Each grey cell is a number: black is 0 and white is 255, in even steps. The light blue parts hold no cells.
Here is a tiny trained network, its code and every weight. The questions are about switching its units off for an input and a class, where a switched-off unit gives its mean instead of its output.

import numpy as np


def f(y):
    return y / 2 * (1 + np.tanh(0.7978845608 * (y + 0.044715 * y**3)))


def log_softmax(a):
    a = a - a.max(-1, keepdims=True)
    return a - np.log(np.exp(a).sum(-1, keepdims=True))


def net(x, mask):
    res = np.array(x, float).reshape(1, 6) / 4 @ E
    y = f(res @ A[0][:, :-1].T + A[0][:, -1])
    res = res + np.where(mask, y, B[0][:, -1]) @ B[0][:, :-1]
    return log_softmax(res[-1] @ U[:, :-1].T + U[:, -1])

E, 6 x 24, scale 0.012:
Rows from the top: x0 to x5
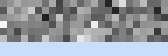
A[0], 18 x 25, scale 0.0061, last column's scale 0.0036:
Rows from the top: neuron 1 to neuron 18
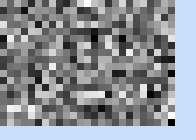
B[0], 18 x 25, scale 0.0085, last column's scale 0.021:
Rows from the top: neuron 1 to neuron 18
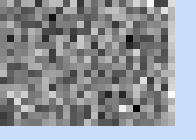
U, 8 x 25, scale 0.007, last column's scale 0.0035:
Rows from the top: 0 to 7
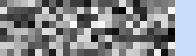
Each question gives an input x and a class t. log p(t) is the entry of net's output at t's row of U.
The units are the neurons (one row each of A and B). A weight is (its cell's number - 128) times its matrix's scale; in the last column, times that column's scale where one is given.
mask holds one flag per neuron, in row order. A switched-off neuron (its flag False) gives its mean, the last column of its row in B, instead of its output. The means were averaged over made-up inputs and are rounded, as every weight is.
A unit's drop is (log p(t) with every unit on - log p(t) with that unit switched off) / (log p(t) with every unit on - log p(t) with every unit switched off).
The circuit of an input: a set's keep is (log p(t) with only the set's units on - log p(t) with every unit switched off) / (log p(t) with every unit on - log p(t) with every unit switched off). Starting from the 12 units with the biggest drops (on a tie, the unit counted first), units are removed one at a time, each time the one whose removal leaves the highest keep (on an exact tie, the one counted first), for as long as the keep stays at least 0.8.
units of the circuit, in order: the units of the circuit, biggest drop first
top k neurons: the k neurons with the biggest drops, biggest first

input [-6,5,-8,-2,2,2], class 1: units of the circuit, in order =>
[neuron 11]
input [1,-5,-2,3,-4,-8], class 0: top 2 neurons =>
[neuron 5; neuron 16]
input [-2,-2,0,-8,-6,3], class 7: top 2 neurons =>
[neuron 3; neuron 8]
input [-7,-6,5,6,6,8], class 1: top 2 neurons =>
[neuron 4; neuron 11]
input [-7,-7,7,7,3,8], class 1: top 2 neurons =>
[neuron 4; neuron 11]
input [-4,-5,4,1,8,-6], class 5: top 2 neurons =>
[neuron 6; neuron 8]
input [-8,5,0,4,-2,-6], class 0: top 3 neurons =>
[neuron 16; neuron 5; neuron 15]
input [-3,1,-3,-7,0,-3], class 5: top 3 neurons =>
[neuron 6; neuron 7; neuron 12]
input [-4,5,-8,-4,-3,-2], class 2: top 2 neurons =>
[neuron 2; neuron 14]
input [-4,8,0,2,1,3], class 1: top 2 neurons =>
[neuron 4; neuron 11]
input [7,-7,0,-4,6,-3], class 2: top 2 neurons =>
[neuron 2; neuron 10]
